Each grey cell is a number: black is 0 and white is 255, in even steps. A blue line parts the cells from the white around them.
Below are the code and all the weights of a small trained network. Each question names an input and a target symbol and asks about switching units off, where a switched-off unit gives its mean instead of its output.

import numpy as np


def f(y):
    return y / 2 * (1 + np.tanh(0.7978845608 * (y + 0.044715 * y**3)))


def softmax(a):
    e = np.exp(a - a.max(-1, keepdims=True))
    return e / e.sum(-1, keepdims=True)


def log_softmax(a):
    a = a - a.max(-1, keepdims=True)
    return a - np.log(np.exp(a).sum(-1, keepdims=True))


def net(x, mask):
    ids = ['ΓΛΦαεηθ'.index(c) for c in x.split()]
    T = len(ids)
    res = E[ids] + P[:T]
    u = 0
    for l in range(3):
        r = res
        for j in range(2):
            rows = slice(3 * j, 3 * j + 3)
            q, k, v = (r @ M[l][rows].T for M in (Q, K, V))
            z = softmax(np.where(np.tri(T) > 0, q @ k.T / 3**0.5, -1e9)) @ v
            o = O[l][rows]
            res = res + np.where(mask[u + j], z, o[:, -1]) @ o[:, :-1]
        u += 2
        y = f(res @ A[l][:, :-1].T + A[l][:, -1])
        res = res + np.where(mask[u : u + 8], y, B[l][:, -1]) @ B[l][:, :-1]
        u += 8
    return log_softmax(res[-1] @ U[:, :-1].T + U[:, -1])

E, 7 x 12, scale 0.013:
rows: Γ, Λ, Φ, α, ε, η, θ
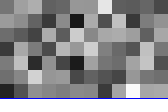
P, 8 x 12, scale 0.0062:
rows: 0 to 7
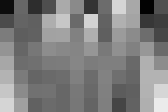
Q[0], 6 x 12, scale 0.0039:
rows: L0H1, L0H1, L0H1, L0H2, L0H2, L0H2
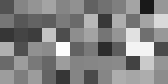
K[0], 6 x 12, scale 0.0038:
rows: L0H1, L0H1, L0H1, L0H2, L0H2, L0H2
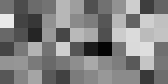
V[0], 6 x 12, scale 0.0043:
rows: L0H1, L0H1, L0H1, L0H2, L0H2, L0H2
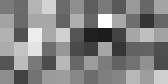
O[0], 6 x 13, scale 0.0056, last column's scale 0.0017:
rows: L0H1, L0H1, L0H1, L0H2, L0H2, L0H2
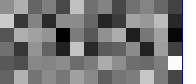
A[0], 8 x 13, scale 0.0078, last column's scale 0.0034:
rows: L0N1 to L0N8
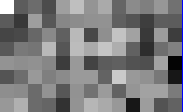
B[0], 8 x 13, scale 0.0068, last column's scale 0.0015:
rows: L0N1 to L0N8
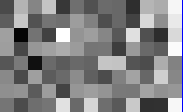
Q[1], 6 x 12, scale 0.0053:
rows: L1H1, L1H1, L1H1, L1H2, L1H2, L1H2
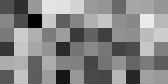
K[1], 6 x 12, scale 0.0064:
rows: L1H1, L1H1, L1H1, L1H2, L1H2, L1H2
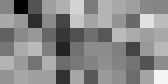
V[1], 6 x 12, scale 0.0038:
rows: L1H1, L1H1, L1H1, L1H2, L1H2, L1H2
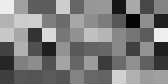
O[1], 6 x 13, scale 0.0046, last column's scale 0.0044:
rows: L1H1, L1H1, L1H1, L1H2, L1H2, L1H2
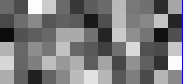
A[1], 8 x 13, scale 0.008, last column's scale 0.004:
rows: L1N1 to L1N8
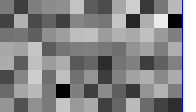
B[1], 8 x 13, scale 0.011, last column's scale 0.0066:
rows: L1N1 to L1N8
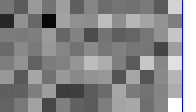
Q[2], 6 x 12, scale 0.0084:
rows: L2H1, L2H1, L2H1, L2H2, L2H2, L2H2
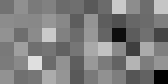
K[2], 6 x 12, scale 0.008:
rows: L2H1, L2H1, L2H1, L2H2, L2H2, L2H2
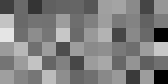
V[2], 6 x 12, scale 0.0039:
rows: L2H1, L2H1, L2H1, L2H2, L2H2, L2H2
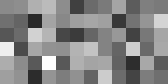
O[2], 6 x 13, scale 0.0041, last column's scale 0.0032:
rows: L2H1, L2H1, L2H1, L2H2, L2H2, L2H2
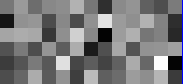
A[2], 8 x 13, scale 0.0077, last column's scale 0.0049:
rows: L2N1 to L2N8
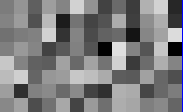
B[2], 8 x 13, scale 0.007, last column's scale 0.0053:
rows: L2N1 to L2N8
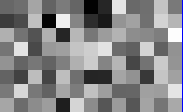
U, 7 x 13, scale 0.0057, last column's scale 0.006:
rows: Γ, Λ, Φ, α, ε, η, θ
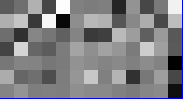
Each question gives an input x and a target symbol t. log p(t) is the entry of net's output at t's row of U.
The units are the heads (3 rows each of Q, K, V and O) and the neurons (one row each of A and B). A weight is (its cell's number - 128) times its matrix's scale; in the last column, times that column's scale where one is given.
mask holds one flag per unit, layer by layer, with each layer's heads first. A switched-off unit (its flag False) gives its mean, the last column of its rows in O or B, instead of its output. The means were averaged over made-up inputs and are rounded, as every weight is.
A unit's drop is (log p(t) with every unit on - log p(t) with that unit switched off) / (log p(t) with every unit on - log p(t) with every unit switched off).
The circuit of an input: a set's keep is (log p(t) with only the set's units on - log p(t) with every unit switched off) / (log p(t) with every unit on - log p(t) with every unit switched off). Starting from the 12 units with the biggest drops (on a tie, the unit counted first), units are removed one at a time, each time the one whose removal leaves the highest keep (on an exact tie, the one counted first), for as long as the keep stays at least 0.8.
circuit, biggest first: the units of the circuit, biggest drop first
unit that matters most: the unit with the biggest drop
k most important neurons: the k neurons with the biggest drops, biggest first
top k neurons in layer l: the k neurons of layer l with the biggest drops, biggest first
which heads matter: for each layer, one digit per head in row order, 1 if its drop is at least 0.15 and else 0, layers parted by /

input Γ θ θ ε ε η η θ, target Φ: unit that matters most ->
L0H1
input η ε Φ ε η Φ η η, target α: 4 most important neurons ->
[L0N5; L0N8; L2N4; L2N2]
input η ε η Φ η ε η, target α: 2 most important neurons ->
[L0N5; L2N4]
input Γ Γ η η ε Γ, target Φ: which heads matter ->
11 / 10 / 00
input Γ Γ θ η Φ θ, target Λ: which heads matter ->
11 / 01 / 01
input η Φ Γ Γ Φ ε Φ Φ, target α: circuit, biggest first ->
[L1N2; L1H2; L0N1; L0N8]
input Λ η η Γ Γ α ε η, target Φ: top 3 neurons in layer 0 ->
[L0N3; L0N8; L0N5]
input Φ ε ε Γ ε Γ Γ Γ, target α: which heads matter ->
11 / 11 / 10
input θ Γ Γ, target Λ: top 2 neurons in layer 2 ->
[L2N3; L2N2]
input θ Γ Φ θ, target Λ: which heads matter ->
00 / 00 / 01
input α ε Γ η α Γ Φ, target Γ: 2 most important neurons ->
[L0N3; L1N1]
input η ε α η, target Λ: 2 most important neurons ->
[L0N3; L0N8]
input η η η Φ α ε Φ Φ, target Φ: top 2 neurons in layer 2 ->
[L2N1; L2N2]
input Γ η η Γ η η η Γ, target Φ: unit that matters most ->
L0H2
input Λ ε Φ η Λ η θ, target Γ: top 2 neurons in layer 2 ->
[L2N3; L2N7]
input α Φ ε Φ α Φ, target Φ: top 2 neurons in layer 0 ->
[L0N1; L0N8]
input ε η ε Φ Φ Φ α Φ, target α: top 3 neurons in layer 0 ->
[L0N1; L0N8; L0N7]
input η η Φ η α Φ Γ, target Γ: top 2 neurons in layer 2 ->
[L2N6; L2N3]
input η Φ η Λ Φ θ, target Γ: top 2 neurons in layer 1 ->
[L1N1; L1N6]
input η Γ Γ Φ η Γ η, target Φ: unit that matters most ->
L2N2
